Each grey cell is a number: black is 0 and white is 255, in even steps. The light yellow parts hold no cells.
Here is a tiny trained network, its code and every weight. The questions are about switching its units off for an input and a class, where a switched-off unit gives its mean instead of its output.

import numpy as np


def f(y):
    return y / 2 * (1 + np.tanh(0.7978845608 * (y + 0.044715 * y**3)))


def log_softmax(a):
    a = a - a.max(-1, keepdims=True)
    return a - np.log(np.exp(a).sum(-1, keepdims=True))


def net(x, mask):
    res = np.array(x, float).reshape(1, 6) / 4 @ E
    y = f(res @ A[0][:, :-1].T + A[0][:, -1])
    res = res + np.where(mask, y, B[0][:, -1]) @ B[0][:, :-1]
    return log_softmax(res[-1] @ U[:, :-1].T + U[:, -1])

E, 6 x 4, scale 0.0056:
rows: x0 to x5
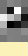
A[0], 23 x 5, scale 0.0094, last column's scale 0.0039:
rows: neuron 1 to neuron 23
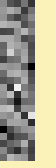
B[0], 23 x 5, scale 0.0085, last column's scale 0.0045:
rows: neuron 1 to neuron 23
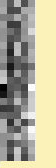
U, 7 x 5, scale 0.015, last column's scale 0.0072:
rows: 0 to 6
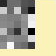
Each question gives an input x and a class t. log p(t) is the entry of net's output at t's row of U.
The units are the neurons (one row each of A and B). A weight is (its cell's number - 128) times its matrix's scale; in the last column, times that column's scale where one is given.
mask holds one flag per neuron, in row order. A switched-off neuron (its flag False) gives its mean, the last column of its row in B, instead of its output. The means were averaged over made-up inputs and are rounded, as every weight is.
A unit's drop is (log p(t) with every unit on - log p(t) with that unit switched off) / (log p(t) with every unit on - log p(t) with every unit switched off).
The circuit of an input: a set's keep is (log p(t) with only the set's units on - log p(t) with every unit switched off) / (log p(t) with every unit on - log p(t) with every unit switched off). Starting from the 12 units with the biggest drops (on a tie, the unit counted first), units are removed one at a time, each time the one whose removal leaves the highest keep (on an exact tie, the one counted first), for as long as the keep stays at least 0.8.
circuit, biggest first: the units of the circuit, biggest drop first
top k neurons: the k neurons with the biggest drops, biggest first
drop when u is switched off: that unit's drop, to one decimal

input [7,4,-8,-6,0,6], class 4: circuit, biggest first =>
[neuron 19; neuron 5; neuron 12]
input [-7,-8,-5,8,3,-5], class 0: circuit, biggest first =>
[neuron 14]
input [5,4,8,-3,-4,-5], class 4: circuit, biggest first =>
[neuron 4; neuron 2; neuron 17]
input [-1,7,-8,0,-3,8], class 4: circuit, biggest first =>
[neuron 19; neuron 5]
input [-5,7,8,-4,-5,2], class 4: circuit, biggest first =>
[neuron 4; neuron 17]
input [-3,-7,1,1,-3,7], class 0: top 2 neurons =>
[neuron 14; neuron 16]
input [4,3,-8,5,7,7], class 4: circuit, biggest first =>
[neuron 19; neuron 12]
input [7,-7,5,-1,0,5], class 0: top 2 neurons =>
[neuron 14; neuron 16]
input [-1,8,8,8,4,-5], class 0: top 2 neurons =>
[neuron 13; neuron 17]
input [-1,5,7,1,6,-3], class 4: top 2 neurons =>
[neuron 4; neuron 2]
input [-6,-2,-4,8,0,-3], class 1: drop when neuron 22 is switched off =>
0.1
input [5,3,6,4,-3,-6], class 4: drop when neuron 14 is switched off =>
0.2
